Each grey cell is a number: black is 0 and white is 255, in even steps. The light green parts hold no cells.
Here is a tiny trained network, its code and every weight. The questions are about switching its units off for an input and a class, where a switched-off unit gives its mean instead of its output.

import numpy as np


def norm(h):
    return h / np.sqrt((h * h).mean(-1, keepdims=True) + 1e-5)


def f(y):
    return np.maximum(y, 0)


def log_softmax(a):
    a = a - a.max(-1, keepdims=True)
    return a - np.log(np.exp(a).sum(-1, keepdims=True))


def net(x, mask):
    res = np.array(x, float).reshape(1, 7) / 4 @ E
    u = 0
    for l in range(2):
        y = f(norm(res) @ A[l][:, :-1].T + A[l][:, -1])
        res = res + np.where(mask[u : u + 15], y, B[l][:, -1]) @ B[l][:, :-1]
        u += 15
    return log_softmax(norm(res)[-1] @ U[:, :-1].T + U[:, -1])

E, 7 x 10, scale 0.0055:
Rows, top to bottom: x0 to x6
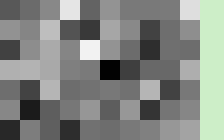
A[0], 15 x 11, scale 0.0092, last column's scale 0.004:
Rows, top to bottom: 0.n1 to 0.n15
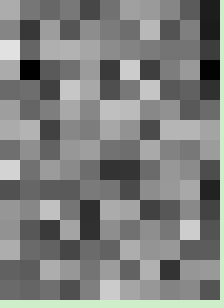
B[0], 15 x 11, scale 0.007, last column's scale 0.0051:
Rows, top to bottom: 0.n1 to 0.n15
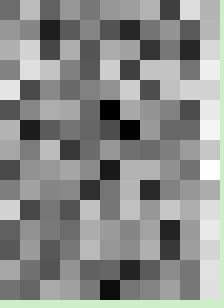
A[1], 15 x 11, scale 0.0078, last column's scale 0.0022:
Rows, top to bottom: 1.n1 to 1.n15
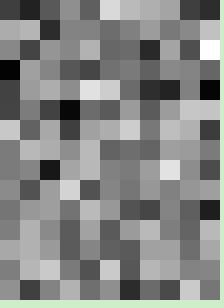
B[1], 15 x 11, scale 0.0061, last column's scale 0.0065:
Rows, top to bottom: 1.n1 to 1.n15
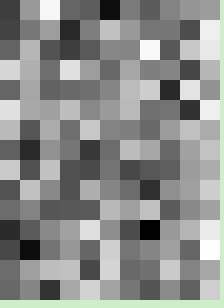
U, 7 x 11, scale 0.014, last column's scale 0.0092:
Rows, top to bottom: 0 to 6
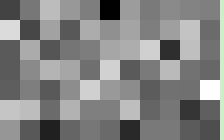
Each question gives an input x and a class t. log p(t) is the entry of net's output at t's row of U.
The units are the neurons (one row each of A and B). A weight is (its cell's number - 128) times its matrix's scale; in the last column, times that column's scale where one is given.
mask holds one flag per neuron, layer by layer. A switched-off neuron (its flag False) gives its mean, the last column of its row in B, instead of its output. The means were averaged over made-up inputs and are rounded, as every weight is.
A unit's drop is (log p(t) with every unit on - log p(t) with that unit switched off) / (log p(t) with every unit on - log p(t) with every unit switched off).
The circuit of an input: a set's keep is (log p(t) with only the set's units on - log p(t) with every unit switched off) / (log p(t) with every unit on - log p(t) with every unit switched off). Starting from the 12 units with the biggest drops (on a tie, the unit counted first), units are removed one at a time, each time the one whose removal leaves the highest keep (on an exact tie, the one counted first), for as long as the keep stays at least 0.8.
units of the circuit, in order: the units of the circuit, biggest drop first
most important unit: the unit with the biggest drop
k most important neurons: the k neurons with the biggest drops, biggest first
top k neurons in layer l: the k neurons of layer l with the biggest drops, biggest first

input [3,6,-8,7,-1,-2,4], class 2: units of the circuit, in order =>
0.n12
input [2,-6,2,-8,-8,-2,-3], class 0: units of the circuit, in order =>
0.n6, 1.n1
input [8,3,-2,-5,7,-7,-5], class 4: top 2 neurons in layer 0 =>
0.n4, 0.n14
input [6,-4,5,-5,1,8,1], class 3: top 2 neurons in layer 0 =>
0.n4, 0.n9
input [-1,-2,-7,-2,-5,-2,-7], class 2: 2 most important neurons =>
0.n1, 1.n6
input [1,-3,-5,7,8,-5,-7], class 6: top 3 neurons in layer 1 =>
1.n6, 1.n1, 1.n13
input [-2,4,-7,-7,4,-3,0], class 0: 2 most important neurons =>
0.n15, 0.n6
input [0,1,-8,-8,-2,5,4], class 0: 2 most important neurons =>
0.n15, 1.n1
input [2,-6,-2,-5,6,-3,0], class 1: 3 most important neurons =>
0.n5, 0.n7, 0.n8
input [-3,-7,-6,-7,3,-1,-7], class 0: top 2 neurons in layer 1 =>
1.n1, 1.n6
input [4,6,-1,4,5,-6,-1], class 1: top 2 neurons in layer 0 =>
0.n11, 0.n4
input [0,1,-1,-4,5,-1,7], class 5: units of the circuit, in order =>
1.n6, 1.n4
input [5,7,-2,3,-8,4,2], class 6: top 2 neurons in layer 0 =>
0.n7, 0.n5
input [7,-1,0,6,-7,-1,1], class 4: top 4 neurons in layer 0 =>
0.n7, 0.n12, 0.n6, 0.n15
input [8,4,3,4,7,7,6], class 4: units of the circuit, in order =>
1.n15
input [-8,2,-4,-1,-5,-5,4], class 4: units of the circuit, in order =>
0.n13, 1.n12
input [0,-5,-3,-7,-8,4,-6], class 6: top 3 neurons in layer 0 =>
0.n7, 0.n9, 0.n3
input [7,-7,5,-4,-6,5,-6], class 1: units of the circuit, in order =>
0.n5, 1.n9
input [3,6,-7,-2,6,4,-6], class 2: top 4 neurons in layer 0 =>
0.n12, 0.n1, 0.n5, 0.n7
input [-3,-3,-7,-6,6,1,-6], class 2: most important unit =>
0.n1
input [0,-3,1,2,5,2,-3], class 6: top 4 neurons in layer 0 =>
0.n2, 0.n14, 0.n11, 0.n3
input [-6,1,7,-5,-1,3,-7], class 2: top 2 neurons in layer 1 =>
1.n3, 1.n5
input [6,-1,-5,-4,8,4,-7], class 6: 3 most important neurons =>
0.n14, 0.n2, 1.n6
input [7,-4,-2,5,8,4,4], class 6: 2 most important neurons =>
0.n14, 0.n2
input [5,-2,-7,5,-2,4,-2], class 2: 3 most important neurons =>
0.n12, 0.n6, 0.n15
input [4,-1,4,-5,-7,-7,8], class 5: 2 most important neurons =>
1.n4, 0.n4
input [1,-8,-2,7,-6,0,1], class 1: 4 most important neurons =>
0.n5, 0.n6, 0.n8, 0.n15
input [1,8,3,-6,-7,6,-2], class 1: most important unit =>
0.n11
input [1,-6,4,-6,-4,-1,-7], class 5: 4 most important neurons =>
0.n6, 0.n3, 0.n11, 0.n9
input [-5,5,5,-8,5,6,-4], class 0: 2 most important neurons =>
0.n6, 1.n1
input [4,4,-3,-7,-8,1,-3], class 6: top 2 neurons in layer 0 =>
0.n7, 0.n9
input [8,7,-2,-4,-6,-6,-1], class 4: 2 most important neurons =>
1.n15, 0.n7
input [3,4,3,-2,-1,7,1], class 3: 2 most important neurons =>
0.n4, 1.n14
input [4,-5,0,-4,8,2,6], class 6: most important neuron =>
0.n14
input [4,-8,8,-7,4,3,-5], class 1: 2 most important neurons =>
0.n5, 0.n9
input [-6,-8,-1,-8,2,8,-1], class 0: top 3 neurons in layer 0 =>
0.n6, 0.n11, 0.n15
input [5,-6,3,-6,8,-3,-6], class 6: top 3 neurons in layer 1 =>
1.n6, 1.n3, 1.n12
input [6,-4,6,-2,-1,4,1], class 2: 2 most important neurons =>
0.n11, 1.n3
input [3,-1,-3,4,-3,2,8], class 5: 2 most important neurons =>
0.n10, 1.n6
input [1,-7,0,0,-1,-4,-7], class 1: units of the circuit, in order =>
0.n5
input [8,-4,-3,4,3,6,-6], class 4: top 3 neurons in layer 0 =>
0.n12, 0.n6, 0.n14
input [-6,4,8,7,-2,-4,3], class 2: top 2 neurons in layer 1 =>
1.n5, 1.n11
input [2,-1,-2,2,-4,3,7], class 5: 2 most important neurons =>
0.n10, 1.n6
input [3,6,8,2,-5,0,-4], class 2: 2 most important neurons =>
1.n3, 0.n5
